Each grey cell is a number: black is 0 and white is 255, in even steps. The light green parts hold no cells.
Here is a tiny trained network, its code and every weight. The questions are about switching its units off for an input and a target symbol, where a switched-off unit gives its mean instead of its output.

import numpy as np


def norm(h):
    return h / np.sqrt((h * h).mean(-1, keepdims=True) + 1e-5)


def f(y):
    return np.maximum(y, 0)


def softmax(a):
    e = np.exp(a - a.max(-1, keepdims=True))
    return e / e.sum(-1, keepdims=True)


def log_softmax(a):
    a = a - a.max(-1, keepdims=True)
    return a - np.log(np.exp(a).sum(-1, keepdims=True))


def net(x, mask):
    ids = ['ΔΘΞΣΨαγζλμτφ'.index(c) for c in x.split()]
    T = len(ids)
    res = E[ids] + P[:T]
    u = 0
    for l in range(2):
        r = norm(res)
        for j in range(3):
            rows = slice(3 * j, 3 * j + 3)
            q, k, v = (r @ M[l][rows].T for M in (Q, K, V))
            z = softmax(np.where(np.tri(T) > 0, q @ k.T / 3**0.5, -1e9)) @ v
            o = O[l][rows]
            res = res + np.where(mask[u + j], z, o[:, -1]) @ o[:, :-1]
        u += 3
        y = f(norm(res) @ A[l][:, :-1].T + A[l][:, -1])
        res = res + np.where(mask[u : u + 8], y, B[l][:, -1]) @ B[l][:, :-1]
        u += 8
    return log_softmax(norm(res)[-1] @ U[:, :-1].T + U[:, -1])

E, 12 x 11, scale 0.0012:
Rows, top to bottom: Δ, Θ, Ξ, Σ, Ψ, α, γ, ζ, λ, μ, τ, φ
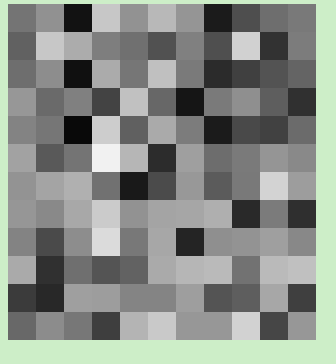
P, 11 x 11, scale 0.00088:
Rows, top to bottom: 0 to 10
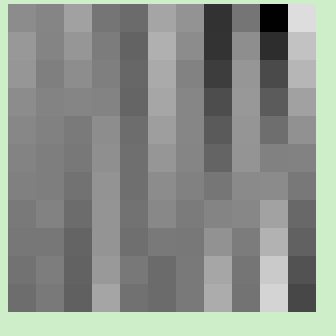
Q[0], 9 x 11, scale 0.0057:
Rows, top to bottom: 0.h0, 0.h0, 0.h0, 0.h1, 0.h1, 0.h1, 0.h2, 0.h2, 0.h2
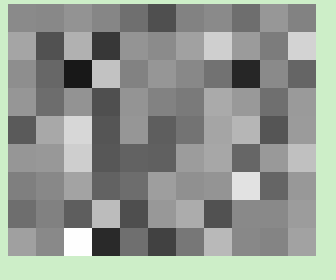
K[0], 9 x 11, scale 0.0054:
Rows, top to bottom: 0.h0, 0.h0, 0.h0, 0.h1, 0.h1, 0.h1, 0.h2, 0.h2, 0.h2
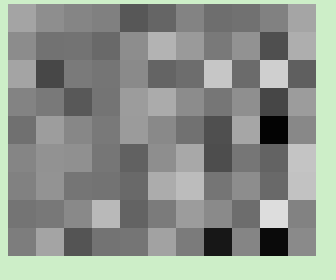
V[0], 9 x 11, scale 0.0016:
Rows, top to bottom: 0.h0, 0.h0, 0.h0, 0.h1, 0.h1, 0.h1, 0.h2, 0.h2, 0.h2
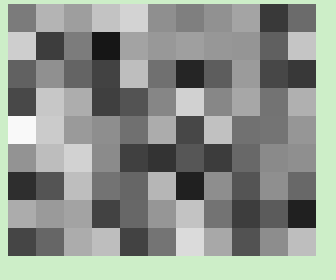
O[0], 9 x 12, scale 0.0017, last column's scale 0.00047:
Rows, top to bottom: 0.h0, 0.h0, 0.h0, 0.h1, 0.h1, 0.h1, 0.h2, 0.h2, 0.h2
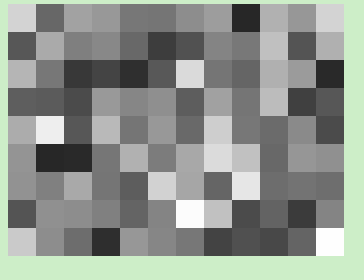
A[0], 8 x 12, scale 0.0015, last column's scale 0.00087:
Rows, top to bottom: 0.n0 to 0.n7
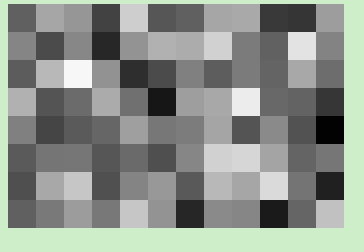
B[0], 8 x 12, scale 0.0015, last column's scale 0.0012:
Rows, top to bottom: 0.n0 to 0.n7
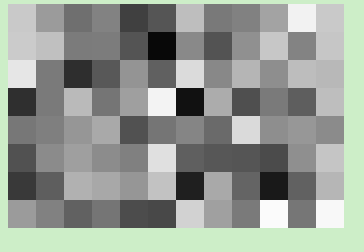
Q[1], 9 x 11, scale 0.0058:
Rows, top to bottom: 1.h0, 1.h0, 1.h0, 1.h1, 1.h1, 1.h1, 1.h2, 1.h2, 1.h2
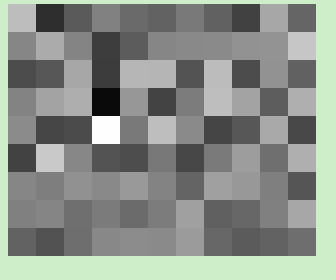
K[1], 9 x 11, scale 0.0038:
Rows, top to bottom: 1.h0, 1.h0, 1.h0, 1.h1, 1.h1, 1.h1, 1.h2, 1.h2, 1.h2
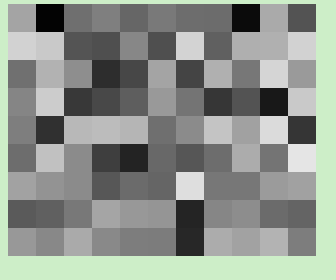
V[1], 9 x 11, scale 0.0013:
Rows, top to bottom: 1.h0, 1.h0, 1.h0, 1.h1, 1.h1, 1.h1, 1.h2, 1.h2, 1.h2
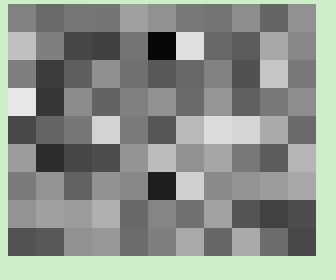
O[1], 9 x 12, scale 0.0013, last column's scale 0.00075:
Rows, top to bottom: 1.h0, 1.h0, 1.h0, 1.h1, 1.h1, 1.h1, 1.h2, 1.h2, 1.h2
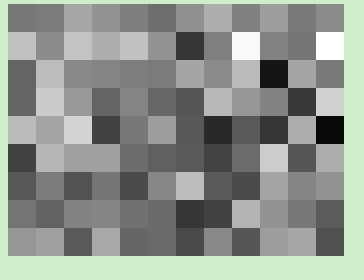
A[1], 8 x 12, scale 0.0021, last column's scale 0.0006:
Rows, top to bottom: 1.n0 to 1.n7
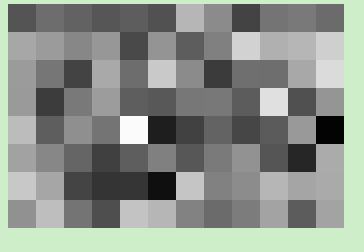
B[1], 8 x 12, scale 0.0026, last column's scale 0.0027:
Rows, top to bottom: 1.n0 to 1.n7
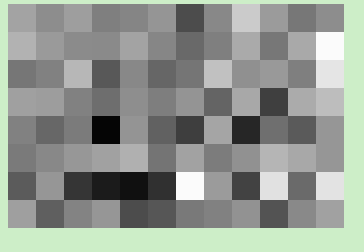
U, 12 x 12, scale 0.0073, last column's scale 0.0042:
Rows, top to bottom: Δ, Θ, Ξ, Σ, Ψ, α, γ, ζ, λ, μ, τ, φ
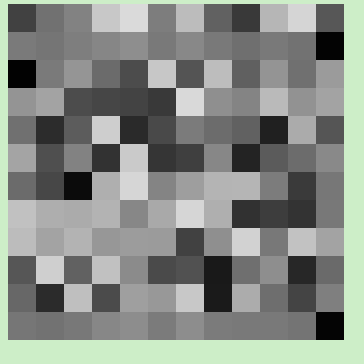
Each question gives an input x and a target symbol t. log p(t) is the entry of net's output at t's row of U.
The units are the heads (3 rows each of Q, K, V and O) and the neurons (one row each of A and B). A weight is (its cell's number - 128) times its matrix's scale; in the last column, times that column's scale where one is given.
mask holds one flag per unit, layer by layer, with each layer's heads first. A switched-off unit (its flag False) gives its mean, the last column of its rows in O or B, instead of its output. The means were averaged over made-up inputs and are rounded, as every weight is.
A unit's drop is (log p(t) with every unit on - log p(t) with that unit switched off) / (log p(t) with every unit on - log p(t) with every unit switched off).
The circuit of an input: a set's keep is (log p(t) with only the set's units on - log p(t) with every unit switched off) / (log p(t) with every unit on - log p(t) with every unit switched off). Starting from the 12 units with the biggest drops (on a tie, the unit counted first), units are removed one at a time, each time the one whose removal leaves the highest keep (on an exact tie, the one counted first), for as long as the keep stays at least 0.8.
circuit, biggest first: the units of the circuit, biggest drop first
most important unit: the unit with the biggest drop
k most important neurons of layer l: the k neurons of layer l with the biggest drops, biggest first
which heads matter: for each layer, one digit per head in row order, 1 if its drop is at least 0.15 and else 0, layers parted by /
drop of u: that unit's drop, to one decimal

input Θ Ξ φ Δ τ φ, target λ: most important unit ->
0.n1
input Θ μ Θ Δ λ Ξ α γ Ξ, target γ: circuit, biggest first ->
(1.n6 0.h1)
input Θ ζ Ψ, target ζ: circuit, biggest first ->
(0.h2 1.n6 1.n2)
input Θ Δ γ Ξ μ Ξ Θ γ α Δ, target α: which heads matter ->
001 / 010
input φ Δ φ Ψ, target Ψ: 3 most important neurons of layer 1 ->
(1.n6 1.n1 1.n2)
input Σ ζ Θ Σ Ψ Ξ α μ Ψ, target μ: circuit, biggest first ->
(0.h0 0.h1)
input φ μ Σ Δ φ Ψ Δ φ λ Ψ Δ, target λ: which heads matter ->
001 / 000
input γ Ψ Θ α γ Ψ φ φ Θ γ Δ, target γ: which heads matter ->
000 / 000
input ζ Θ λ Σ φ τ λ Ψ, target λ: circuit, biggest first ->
(1.n6 1.n2)
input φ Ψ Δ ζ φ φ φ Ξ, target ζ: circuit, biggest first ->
(1.n6 0.h2)
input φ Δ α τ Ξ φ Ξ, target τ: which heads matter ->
010 / 000
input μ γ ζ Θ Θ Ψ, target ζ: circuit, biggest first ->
(1.n6 1.n2 0.h2)
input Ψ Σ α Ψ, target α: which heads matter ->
001 / 000
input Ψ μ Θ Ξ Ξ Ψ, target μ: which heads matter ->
010 / 000
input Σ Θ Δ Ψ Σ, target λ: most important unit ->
0.h2
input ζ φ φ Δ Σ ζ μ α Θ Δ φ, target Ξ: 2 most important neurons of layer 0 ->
(0.n6 0.n5)
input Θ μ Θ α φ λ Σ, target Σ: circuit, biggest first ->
(1.n6 0.n0)
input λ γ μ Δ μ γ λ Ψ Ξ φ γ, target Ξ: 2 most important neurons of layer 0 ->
(0.n6 0.n5)
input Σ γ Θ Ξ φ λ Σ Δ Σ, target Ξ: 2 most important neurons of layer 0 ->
(0.n3 0.n5)
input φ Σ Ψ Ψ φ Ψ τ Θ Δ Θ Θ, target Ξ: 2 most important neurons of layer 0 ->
(0.n3 0.n5)
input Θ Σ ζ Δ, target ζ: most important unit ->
0.h2
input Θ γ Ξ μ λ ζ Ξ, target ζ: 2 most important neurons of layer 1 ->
(1.n6 1.n1)
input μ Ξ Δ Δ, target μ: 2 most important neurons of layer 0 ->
(0.n7 0.n2)
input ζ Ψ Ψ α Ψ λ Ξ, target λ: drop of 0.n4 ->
0.0
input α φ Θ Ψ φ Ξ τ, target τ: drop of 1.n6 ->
0.1
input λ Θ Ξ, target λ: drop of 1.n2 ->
0.2
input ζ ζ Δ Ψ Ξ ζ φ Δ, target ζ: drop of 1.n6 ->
0.2
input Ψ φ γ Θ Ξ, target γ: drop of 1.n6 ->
0.3
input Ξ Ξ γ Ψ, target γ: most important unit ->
0.h1
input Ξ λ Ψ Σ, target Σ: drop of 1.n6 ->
0.2
